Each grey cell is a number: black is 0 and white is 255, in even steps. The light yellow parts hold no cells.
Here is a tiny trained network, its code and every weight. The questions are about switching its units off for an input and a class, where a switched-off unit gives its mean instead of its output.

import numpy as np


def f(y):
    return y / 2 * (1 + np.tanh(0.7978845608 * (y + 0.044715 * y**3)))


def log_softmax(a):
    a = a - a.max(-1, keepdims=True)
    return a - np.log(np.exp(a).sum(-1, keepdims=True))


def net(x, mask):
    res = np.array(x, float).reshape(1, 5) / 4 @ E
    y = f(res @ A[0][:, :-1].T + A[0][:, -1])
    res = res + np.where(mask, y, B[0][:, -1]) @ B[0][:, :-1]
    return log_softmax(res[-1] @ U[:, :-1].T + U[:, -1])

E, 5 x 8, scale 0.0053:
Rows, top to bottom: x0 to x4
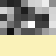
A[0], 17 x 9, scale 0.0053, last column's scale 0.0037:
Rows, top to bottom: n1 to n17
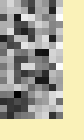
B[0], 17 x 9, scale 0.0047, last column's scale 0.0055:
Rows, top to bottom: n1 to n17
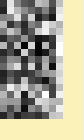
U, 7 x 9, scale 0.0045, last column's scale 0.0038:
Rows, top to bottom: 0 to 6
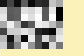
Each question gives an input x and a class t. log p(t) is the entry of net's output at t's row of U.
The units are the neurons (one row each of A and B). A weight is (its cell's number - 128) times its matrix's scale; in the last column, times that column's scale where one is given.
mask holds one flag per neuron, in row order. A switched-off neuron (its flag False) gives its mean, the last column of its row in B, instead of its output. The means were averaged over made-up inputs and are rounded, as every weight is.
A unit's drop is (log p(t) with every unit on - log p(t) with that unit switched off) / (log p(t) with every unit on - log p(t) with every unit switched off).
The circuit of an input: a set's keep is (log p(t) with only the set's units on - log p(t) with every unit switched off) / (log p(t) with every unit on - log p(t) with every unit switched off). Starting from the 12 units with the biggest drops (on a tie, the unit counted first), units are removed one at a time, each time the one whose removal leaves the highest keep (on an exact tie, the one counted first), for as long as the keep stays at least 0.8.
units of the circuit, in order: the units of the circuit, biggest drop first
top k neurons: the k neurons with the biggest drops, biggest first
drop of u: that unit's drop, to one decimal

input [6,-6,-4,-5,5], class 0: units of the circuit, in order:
(n17)
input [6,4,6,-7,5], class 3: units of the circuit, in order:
(n15 n5)
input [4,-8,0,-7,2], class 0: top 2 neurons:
(n17 n6)
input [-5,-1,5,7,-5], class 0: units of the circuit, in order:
(n11 n8)
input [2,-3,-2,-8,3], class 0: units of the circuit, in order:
(n17 n6)
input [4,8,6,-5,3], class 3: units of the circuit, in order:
(n5 n15)
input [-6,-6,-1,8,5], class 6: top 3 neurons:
(n2 n6 n1)
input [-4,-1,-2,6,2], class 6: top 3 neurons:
(n2 n6 n1)
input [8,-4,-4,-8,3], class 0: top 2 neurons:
(n6 n17)
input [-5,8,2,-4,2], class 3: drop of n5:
0.2
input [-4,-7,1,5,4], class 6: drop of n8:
-0.1
